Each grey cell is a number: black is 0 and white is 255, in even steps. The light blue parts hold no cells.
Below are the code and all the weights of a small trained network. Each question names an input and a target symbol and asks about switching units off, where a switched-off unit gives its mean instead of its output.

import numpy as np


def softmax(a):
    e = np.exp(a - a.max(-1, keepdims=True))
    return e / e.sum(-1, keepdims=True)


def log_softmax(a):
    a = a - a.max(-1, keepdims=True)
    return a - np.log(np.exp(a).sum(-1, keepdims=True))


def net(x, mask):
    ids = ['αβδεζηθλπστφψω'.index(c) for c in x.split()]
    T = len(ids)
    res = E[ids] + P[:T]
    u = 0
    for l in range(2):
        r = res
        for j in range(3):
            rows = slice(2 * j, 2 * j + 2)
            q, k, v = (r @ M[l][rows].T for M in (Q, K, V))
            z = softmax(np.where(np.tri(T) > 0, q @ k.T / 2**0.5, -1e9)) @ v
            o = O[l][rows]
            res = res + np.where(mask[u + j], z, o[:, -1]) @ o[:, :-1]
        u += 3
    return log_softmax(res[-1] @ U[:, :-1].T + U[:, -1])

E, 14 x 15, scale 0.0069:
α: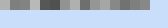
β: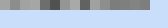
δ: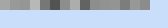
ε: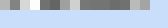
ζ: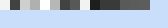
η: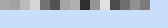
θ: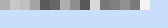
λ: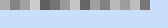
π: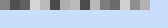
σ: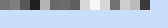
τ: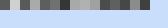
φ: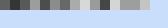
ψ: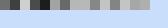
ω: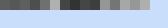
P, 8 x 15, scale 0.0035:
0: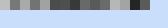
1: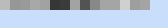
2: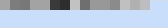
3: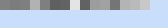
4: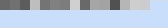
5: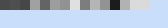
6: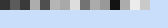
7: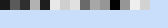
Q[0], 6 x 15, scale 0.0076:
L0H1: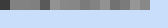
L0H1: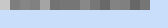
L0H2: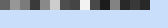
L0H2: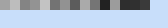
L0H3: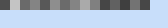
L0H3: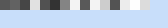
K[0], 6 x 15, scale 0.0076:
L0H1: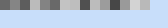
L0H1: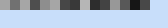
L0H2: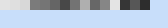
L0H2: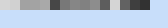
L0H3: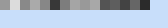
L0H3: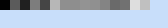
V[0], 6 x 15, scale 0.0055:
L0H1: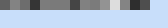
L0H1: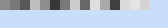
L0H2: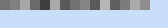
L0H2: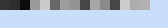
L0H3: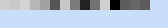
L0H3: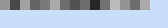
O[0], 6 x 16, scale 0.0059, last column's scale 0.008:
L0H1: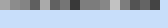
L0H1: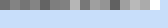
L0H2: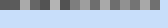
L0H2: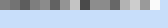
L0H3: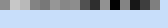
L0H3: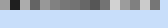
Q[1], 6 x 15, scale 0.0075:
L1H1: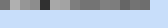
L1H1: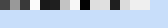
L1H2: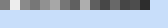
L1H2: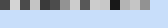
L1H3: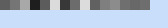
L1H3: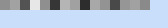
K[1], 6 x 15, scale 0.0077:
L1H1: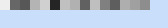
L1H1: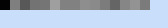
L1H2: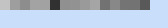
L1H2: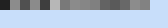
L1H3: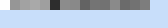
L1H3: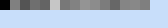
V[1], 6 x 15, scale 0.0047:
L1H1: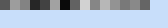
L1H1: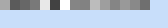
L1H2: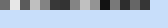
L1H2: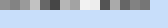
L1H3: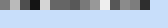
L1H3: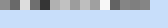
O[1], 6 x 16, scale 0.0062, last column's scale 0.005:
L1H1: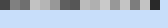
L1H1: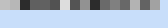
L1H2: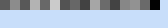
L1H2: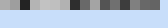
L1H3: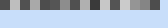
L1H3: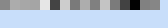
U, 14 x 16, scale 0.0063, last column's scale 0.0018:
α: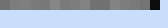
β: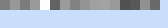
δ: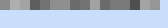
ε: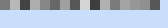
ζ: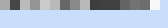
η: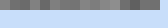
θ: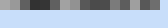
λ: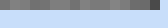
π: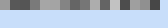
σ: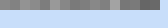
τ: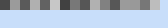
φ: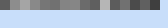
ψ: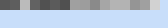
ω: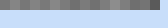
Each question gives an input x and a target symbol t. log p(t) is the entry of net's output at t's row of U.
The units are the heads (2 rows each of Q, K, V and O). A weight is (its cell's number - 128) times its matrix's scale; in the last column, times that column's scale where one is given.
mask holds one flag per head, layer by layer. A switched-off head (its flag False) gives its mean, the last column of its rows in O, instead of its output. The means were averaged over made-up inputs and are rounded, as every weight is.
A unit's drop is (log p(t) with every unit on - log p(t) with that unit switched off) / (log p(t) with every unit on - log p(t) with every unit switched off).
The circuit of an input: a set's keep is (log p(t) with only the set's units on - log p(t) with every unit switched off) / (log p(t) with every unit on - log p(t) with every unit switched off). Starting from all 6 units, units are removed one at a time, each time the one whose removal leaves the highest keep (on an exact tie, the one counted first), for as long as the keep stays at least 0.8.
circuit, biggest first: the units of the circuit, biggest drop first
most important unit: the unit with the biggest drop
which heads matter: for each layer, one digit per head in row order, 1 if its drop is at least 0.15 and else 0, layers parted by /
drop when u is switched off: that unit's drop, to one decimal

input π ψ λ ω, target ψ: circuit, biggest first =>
[L1H2; L1H1; L0H2]
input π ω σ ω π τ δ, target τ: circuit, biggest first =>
[L1H2; L0H3; L1H1]
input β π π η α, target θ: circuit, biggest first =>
[L1H1]
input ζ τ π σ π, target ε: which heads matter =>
100 / 101
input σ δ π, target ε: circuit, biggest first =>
[L1H3; L1H1]
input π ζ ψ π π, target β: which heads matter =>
010 / 011
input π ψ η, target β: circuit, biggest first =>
[L1H3; L0H2; L1H1]
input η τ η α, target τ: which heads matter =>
001 / 110
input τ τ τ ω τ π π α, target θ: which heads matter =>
110 / 100
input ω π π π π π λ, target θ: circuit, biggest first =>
[L1H1; L0H2]
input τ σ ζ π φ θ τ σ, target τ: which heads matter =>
001 / 010
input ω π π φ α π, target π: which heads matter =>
101 / 011
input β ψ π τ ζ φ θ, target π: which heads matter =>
001 / 011
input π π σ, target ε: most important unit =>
L1H3
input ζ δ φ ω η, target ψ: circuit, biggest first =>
[L1H2; L0H2; L1H1]
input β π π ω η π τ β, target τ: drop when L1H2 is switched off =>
0.6
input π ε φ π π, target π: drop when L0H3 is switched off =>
0.6
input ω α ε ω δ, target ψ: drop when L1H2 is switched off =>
0.5
